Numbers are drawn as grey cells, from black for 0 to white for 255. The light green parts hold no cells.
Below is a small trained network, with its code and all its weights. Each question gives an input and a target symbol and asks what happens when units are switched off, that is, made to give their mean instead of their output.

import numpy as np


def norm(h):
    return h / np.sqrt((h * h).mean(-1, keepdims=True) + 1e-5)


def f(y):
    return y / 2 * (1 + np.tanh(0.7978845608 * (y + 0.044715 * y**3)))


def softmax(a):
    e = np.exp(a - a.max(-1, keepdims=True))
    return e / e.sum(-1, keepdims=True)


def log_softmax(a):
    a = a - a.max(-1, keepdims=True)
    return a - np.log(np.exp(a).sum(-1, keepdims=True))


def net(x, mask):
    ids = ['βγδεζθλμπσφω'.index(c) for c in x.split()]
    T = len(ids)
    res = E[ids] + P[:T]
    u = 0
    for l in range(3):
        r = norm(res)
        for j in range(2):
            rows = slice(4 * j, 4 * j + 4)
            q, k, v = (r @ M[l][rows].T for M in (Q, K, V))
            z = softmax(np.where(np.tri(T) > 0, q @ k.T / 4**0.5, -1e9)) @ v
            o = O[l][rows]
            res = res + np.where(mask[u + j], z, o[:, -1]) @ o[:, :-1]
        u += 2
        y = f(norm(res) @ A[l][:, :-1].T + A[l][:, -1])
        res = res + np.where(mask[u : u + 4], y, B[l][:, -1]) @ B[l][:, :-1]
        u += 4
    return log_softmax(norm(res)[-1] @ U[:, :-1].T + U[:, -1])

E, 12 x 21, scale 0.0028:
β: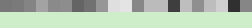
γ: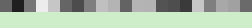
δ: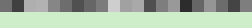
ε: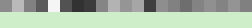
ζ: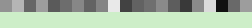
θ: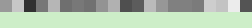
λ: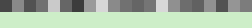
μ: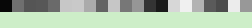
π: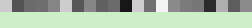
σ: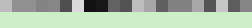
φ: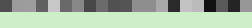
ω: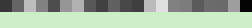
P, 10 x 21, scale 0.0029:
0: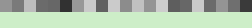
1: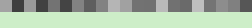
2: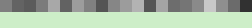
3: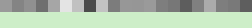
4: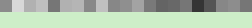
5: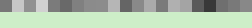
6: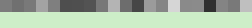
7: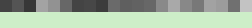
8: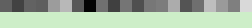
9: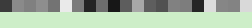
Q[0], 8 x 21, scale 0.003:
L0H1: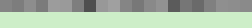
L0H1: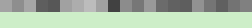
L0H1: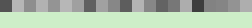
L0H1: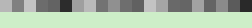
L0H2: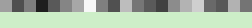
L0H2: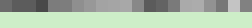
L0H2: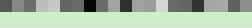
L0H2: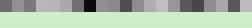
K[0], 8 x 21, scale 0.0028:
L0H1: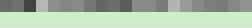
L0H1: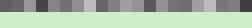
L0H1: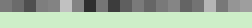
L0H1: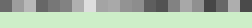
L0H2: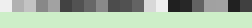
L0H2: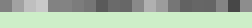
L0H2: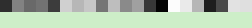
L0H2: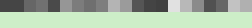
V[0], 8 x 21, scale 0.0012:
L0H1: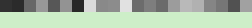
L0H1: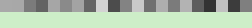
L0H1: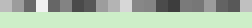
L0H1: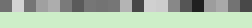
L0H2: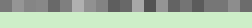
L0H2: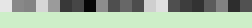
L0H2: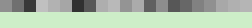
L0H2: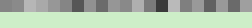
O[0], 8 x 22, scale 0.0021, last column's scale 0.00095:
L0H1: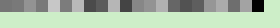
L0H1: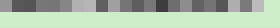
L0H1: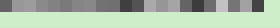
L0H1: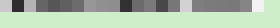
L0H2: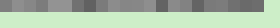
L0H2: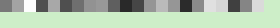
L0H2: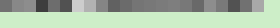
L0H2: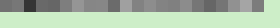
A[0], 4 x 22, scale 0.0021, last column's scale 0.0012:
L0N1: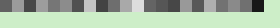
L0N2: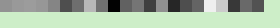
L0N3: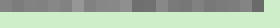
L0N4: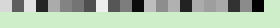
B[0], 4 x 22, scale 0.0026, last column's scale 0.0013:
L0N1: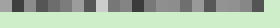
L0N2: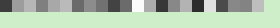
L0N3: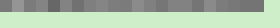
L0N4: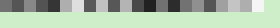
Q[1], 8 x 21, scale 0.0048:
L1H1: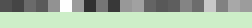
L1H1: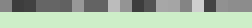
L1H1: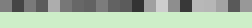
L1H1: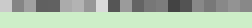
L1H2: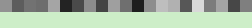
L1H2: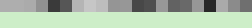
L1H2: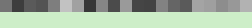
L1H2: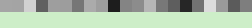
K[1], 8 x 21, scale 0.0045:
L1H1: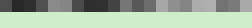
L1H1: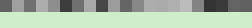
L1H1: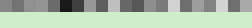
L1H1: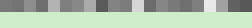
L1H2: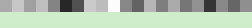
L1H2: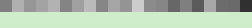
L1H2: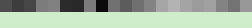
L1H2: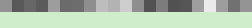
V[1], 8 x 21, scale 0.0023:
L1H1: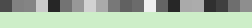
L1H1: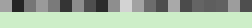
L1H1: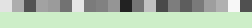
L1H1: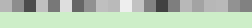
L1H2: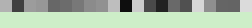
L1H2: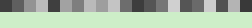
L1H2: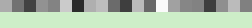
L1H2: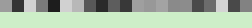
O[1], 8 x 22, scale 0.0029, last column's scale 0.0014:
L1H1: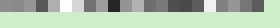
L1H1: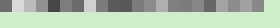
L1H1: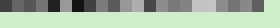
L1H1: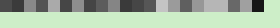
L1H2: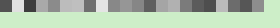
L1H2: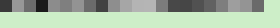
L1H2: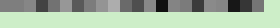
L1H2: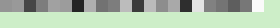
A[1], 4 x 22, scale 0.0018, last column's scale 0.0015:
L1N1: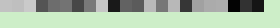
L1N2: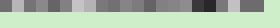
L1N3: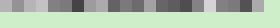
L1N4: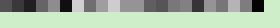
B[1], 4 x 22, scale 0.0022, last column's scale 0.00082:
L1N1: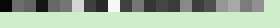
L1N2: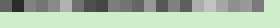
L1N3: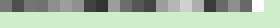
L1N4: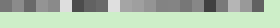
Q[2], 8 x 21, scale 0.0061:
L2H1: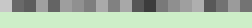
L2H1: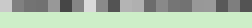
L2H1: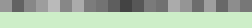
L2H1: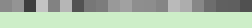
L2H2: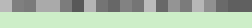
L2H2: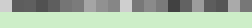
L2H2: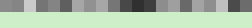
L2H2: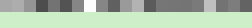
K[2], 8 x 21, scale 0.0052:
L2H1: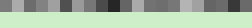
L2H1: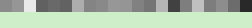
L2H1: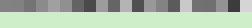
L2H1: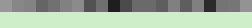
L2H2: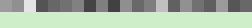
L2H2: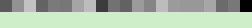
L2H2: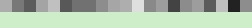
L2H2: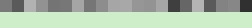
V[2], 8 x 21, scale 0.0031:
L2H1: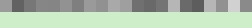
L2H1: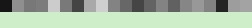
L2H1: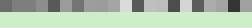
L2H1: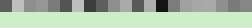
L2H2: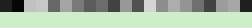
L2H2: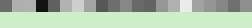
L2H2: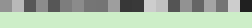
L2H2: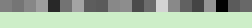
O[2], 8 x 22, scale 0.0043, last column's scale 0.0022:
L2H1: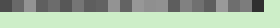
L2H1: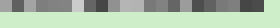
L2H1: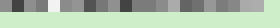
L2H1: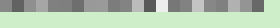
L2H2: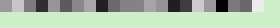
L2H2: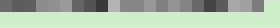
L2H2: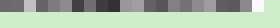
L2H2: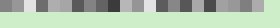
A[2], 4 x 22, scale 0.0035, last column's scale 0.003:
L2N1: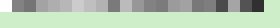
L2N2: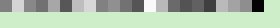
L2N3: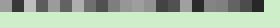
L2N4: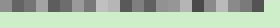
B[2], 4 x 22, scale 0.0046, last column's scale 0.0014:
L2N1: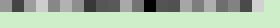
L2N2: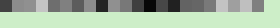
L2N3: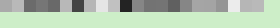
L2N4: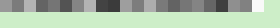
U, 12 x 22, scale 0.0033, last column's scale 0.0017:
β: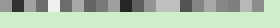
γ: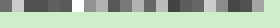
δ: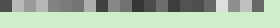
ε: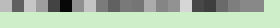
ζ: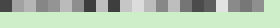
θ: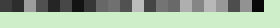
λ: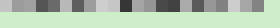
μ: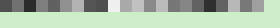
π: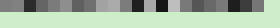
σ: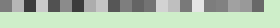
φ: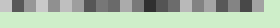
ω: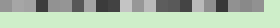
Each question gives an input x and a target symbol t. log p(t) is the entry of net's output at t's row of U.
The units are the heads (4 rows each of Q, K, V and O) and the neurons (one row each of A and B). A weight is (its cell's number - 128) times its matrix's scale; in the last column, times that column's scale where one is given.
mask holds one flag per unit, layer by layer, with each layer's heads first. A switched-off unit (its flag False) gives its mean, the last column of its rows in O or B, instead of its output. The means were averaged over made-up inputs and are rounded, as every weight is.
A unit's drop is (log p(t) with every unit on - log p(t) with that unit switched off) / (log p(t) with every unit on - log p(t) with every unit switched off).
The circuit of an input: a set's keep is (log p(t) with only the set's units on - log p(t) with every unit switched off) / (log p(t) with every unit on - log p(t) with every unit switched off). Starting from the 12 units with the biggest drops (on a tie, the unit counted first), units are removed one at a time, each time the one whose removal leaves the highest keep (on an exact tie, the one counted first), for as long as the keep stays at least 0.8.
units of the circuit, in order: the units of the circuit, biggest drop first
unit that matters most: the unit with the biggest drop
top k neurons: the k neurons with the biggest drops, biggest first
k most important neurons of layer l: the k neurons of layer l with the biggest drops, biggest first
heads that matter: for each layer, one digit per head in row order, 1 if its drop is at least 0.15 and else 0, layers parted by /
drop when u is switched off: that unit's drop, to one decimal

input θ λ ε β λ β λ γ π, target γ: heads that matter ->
00 / 00 / 01
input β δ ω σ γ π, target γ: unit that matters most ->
L1H1
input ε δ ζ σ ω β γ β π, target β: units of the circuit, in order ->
[L2H1, L1H1]
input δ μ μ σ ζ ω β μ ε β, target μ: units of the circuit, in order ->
[L0H2, L2H2]
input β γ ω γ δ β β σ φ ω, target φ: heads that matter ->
00 / 11 / 00
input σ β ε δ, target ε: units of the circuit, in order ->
[L1H1, L2N4, L2H2]
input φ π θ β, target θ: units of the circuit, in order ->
[L1H1, L2H2]
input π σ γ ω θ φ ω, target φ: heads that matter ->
00 / 10 / 00
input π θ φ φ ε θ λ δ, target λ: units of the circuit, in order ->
[L1H2, L2N3]
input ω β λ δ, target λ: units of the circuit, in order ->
[L2N3, L1H2]
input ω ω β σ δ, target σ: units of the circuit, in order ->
[L1H2, L2H1]
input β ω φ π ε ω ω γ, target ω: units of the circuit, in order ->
[L2H2, L1H1]
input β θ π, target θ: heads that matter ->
00 / 10 / 00
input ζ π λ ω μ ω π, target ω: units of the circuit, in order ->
[L2H2, L1H1]
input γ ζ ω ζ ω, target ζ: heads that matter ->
00 / 00 / 01
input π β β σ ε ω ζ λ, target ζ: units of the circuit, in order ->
[L2H2, L1H2]
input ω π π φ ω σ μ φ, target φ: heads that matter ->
01 / 11 / 10
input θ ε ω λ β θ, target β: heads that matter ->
00 / 10 / 00
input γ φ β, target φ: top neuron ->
[L2N1]
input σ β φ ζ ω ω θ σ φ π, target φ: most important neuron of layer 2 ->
[L2N1]
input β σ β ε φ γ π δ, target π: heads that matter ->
00 / 01 / 00
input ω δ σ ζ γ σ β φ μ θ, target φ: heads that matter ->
01 / 00 / 10
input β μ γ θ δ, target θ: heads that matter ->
00 / 10 / 00
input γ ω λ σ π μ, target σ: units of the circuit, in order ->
[L2H1, L1H2]
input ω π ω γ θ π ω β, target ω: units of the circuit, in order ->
[L1H1, L2H2]
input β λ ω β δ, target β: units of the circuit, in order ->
[L1H1, L2H1]
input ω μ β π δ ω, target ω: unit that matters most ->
L0H2
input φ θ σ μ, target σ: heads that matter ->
00 / 10 / 10
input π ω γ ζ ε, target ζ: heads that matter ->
00 / 01 / 01
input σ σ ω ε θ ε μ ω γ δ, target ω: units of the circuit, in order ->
[L0H2, L1H2, L2H2, L1H1]
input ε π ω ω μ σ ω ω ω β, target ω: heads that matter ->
00 / 00 / 01
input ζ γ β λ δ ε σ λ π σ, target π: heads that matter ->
00 / 11 / 00
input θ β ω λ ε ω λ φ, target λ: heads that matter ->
00 / 00 / 00
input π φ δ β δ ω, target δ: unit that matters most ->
L2N2
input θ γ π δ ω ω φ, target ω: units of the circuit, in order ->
[L1H1, L2H2]
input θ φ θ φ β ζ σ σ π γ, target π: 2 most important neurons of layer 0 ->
[L0N2, L0N4]
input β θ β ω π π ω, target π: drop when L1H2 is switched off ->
0.1
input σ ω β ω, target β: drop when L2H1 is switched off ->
0.2
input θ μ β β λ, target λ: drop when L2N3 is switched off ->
1.0
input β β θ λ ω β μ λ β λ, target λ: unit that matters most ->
L0H2
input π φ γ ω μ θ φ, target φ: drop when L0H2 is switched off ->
1.1
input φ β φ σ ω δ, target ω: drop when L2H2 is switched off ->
0.2
